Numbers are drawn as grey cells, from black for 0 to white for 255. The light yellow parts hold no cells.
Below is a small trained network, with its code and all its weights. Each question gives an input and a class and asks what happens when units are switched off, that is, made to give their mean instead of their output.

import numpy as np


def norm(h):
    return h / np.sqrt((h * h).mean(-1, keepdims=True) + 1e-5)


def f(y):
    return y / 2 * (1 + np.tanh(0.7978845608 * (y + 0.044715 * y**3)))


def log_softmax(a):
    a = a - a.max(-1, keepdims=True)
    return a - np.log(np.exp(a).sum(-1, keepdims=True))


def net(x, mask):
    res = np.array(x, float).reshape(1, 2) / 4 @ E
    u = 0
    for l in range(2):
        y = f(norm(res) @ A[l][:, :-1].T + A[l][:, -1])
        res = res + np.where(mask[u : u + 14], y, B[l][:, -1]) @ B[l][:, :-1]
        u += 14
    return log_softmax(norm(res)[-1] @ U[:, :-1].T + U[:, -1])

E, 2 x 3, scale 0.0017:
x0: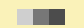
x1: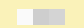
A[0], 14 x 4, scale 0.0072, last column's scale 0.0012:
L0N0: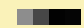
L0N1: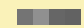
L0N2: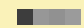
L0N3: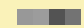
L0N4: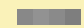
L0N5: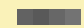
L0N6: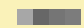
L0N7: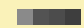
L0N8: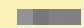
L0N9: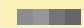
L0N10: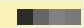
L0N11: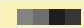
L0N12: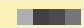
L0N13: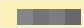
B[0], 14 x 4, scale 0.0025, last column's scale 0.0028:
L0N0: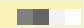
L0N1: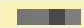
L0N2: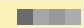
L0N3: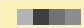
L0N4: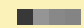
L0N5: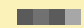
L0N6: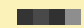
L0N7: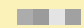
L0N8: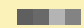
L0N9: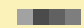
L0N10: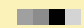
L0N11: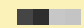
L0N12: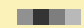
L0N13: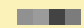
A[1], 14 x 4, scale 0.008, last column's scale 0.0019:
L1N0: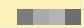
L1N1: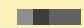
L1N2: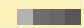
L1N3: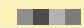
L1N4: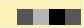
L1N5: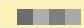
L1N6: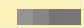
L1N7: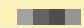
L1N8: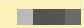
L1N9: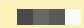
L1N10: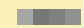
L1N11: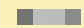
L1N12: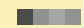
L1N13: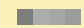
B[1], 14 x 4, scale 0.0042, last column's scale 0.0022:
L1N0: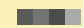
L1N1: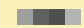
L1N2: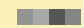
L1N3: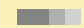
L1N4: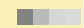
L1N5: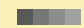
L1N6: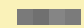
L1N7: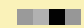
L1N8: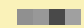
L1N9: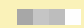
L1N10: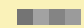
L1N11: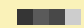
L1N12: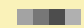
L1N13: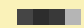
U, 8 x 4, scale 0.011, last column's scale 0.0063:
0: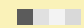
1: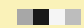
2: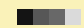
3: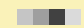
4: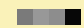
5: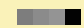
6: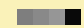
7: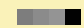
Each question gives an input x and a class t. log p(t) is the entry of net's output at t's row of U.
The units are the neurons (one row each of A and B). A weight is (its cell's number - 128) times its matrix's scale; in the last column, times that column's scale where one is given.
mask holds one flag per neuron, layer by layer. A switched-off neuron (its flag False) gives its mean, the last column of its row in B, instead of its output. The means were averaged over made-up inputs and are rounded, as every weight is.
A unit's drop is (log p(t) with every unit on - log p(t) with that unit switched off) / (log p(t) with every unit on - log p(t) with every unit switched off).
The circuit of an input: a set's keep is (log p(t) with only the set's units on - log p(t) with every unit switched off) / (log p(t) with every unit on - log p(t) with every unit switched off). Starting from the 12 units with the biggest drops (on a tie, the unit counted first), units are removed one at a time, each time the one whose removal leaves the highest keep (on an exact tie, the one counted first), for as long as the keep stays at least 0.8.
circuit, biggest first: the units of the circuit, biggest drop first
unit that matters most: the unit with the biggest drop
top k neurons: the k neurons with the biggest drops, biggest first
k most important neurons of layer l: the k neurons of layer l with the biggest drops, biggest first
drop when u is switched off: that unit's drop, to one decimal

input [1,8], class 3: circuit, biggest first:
(L0N0; L1N4; L1N9)
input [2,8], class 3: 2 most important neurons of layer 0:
(L0N0; L0N11)
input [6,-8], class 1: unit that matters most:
L0N0
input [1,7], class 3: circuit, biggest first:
(L0N0; L1N4)
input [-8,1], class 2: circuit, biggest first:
(L1N11; L1N12)
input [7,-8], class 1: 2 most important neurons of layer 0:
(L0N0; L0N11)
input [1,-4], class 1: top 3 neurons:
(L0N0; L0N11; L1N4)
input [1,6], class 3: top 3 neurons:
(L0N0; L0N11; L0N2)
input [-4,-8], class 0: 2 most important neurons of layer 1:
(L1N9; L1N4)
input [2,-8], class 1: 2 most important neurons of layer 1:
(L1N9; L1N11)
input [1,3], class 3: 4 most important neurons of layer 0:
(L0N0; L0N11; L0N2; L0N7)
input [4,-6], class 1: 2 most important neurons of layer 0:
(L0N0; L0N11)
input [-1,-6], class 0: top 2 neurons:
(L1N9; L0N10)
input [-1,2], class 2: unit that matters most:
L0N10
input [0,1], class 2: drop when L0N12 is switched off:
0.7
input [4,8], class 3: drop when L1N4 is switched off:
0.2
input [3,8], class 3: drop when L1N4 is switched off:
0.2
